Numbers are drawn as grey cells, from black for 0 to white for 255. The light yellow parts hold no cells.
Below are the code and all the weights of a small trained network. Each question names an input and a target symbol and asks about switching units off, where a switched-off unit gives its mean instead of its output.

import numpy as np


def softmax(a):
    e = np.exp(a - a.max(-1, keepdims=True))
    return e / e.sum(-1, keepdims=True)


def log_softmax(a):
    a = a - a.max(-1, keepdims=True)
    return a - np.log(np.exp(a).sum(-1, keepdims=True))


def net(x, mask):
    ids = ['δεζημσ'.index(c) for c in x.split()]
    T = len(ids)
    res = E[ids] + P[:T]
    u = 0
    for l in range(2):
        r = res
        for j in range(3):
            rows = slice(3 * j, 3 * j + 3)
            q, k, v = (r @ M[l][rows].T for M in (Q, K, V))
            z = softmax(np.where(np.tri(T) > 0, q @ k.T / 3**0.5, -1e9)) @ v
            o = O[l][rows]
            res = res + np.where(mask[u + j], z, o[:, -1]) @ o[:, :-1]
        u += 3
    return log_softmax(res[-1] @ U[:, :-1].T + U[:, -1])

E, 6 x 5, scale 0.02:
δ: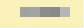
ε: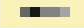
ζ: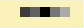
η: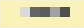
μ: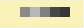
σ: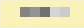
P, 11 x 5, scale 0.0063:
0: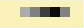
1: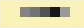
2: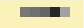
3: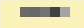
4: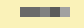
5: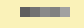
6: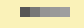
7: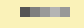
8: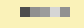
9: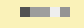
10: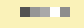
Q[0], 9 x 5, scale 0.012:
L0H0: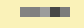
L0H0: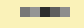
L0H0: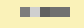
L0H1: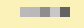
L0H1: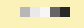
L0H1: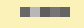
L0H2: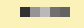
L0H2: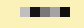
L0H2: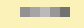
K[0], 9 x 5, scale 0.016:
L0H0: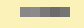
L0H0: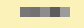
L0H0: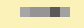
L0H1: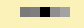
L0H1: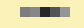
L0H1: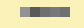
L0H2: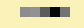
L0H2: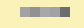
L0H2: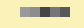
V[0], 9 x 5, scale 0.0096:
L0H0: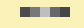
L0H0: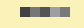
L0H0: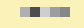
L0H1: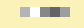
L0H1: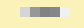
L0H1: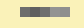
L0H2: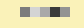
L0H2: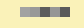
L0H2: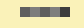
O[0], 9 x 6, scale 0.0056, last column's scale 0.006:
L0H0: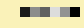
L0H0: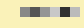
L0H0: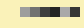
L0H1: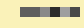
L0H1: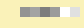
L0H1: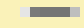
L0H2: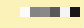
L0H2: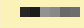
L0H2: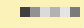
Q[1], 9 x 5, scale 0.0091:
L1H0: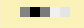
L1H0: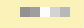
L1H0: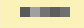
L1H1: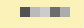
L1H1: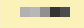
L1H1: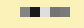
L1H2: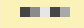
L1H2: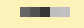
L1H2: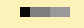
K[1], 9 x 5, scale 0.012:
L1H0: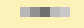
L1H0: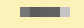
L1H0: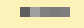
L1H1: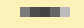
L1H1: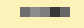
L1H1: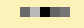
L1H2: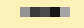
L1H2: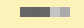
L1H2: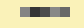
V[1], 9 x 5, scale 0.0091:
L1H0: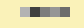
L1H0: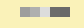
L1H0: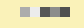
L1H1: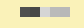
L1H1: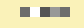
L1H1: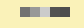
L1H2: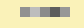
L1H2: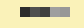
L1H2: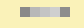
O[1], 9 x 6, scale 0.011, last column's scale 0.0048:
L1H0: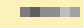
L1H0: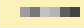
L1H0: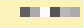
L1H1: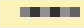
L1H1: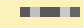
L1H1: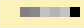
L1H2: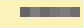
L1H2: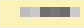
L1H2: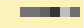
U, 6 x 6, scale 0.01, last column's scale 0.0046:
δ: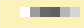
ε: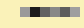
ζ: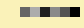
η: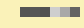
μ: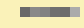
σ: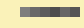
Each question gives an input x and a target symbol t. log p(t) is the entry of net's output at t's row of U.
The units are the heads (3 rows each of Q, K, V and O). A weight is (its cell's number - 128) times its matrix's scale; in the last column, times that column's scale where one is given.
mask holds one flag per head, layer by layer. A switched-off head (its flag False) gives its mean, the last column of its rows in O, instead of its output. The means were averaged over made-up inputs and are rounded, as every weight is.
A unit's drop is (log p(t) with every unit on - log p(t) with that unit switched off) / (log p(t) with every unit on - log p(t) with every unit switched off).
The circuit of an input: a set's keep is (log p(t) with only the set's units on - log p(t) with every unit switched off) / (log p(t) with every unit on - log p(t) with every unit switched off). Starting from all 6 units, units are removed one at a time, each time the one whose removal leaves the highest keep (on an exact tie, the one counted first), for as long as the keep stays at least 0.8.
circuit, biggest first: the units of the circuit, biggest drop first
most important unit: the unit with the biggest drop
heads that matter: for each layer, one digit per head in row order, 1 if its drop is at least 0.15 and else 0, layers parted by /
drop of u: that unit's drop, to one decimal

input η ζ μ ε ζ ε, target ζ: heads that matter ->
001 / 010
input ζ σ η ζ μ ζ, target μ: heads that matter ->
010 / 100
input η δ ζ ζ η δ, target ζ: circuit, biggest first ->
(L1H0 L0H1)
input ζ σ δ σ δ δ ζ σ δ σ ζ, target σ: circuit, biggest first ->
(L1H1 L1H2)
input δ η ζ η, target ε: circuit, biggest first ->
(L0H2 L1H2)
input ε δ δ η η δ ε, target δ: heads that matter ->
111 / 000
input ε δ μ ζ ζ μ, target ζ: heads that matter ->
111 / 110
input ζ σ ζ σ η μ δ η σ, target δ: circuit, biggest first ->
(L1H2 L0H1)
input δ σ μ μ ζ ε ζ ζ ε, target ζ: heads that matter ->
010 / 010
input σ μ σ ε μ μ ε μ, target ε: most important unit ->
L0H2
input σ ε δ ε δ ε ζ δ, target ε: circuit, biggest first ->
(L1H1 L1H0)
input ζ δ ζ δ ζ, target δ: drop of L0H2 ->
0.2
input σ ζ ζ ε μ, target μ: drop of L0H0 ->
-0.1
